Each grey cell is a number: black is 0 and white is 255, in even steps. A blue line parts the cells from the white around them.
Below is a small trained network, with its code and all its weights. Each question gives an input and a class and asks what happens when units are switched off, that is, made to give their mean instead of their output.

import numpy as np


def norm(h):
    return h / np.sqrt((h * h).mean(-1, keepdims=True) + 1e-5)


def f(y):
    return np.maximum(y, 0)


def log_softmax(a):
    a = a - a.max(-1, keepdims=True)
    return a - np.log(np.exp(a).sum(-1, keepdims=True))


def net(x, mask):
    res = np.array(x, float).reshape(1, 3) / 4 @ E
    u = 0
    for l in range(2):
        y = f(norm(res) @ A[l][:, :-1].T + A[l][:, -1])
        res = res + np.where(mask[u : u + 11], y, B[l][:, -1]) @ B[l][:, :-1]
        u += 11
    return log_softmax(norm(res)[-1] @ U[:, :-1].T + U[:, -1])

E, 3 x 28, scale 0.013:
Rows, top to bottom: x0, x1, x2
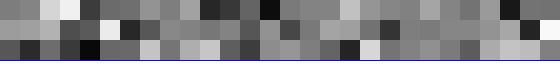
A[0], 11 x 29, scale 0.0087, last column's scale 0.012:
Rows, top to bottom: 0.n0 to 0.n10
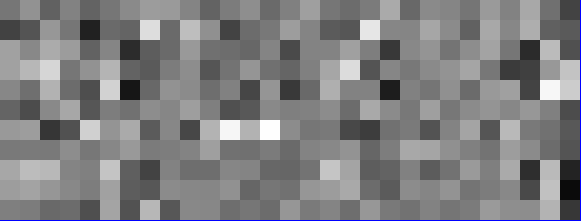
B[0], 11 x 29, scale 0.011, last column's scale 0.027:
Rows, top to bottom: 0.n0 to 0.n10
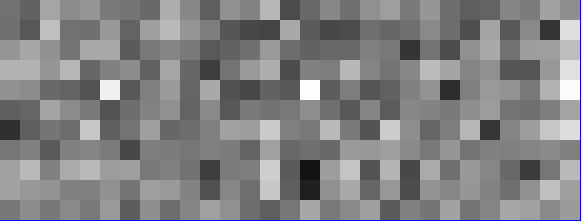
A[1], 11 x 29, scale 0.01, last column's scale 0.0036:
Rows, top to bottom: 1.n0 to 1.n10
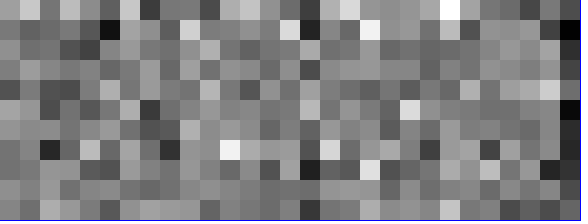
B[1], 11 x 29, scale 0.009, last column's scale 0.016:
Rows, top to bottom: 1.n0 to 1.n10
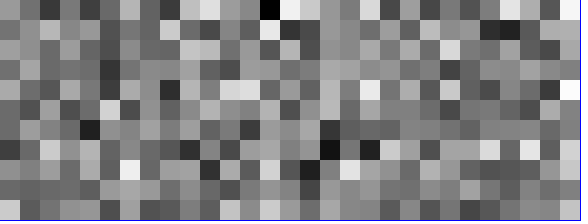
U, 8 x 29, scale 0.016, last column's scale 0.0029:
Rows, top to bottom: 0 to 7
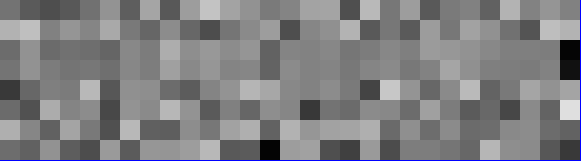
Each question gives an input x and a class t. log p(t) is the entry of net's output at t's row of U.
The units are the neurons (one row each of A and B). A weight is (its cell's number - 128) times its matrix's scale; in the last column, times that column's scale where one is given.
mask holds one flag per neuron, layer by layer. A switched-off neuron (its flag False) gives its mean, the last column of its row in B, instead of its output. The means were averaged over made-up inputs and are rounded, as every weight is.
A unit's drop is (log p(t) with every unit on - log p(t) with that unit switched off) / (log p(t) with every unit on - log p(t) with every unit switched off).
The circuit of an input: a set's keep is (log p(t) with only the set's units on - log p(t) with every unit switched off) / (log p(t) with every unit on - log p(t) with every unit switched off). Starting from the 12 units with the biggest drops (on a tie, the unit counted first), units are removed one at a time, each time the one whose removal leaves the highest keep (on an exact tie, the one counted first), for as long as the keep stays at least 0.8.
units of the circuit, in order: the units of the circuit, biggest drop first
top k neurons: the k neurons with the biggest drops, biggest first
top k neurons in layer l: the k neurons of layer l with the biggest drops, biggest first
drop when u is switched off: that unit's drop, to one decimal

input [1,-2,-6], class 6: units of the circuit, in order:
(1.n0; 0.n4)
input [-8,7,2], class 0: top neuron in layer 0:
(0.n4)
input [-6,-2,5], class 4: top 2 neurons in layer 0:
(0.n4; 0.n6)
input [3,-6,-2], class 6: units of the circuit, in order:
(0.n4; 1.n0)
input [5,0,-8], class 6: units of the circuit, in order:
(1.n0; 0.n4)
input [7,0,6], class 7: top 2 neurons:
(0.n8; 0.n3)
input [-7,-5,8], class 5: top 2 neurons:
(0.n4; 0.n1)
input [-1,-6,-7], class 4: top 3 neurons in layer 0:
(0.n6; 0.n1; 0.n8)
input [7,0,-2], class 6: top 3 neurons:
(0.n4; 1.n0; 0.n1)
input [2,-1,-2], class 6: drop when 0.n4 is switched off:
0.4
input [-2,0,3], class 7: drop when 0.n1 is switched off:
0.5
